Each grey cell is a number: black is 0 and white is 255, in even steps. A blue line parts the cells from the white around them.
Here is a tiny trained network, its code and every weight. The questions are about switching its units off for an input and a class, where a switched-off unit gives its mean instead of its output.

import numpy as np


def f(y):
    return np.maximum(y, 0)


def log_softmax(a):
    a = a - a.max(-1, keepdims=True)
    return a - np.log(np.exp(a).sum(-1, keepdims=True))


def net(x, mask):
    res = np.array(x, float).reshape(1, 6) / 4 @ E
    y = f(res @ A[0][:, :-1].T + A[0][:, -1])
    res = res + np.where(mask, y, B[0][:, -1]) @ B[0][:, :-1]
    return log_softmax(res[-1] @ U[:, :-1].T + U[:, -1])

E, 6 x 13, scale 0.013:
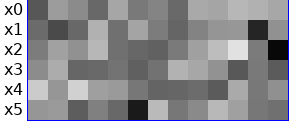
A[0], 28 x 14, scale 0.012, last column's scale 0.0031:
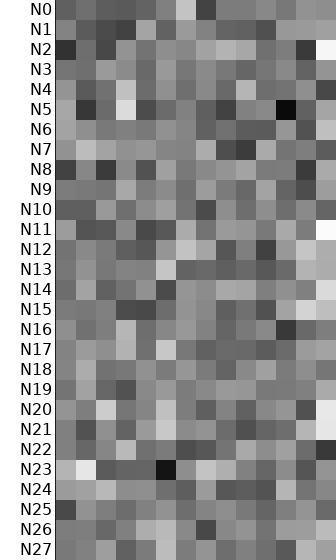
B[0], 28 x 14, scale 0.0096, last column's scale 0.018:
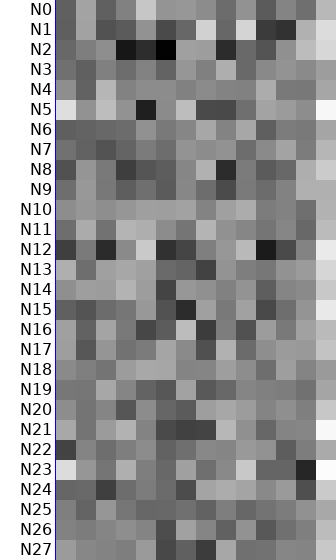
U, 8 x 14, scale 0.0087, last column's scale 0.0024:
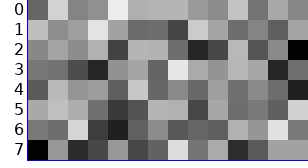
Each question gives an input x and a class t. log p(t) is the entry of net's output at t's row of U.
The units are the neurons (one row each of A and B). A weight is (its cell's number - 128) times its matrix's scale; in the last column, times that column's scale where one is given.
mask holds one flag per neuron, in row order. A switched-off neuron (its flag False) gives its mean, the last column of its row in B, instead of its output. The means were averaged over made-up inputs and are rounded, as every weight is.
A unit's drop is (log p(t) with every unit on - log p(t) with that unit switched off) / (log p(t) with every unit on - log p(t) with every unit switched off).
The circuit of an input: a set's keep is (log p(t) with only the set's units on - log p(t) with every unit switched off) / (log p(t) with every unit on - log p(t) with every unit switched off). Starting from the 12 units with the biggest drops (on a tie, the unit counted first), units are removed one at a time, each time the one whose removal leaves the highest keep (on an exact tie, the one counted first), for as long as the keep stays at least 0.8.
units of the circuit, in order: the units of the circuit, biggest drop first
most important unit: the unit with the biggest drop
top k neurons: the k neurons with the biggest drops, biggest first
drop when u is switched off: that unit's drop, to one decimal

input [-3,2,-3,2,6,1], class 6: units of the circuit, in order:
[N23 N12]
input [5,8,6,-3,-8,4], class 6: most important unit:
N5
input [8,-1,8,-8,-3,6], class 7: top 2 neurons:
[N5 N22]
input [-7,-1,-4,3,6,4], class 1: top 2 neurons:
[N2 N8]
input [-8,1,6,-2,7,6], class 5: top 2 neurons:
[N23 N17]
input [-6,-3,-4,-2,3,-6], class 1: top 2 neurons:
[N21 N13]
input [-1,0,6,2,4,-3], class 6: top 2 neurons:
[N12 N23]
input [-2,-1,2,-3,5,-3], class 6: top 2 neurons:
[N23 N12]
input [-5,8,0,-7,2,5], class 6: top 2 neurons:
[N16 N23]
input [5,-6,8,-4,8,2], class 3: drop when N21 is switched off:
0.2
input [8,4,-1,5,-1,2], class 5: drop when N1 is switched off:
0.5
